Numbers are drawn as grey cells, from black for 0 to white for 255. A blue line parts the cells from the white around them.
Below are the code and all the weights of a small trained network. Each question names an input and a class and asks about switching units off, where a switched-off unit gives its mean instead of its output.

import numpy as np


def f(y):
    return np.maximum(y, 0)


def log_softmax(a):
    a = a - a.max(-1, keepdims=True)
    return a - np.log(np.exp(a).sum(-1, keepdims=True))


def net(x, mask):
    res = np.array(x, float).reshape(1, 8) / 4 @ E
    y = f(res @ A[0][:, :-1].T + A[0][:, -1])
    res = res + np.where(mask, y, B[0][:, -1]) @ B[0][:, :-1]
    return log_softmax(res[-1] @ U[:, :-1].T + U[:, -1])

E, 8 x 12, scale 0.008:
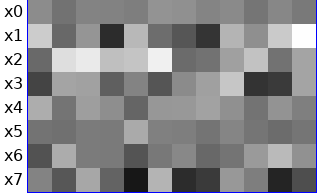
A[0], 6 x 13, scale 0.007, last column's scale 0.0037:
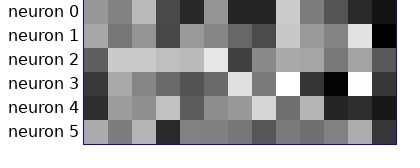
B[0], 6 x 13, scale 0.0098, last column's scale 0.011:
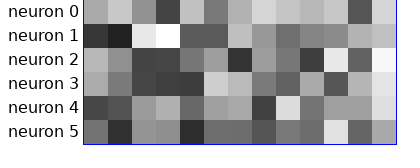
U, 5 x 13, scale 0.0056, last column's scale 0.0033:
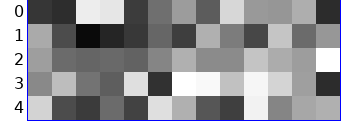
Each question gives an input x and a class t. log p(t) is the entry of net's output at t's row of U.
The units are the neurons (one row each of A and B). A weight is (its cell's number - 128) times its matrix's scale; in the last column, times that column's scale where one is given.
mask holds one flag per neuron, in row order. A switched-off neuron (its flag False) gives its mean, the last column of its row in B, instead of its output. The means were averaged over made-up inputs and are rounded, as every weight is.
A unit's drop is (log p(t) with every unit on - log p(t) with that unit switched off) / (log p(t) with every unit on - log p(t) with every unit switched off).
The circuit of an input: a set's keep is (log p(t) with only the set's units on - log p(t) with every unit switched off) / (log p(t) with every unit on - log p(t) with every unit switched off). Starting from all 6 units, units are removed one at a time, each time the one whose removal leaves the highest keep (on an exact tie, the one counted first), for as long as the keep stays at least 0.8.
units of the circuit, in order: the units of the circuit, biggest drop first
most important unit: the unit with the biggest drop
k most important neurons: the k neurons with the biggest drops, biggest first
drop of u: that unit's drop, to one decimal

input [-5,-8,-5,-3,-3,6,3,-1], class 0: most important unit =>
neuron 4
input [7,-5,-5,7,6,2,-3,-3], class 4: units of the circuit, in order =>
[neuron 3; neuron 2]
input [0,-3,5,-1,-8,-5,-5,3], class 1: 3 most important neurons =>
[neuron 2; neuron 1; neuron 3]
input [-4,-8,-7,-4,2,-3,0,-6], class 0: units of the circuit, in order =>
[neuron 2; neuron 4]
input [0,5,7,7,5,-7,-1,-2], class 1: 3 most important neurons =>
[neuron 2; neuron 4; neuron 5]
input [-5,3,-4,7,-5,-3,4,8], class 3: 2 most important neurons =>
[neuron 0; neuron 2]
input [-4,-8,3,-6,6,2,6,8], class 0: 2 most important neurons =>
[neuron 4; neuron 3]
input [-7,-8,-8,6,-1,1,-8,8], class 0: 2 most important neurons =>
[neuron 4; neuron 2]
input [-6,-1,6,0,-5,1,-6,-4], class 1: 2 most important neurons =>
[neuron 2; neuron 0]
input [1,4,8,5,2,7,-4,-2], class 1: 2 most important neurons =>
[neuron 2; neuron 4]
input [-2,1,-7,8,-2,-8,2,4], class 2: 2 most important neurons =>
[neuron 2; neuron 0]
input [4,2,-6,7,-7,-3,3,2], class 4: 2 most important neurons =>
[neuron 3; neuron 2]
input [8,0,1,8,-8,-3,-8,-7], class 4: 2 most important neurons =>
[neuron 3; neuron 0]
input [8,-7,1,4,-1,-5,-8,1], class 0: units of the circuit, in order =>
[neuron 4]
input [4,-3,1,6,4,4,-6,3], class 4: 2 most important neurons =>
[neuron 3; neuron 1]
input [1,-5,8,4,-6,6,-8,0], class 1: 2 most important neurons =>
[neuron 2; neuron 1]
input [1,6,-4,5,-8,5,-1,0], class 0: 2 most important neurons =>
[neuron 1; neuron 2]
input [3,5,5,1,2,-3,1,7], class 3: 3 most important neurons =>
[neuron 0; neuron 1; neuron 4]
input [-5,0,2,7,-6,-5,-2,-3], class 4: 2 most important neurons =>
[neuron 3; neuron 0]
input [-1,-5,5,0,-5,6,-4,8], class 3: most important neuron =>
[neuron 0]
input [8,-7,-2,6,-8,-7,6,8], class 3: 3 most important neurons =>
[neuron 0; neuron 1; neuron 5]
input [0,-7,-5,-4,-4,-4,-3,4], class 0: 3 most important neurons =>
[neuron 4; neuron 2; neuron 3]
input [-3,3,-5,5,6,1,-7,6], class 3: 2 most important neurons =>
[neuron 0; neuron 2]
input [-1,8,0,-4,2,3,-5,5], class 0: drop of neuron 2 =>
0.0
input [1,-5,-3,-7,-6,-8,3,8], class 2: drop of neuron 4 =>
0.2
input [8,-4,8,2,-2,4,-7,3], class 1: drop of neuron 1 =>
0.1
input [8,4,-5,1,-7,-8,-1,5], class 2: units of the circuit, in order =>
[neuron 2]
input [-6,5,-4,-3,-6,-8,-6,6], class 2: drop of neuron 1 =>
0.1
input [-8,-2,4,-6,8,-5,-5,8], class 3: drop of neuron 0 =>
0.8
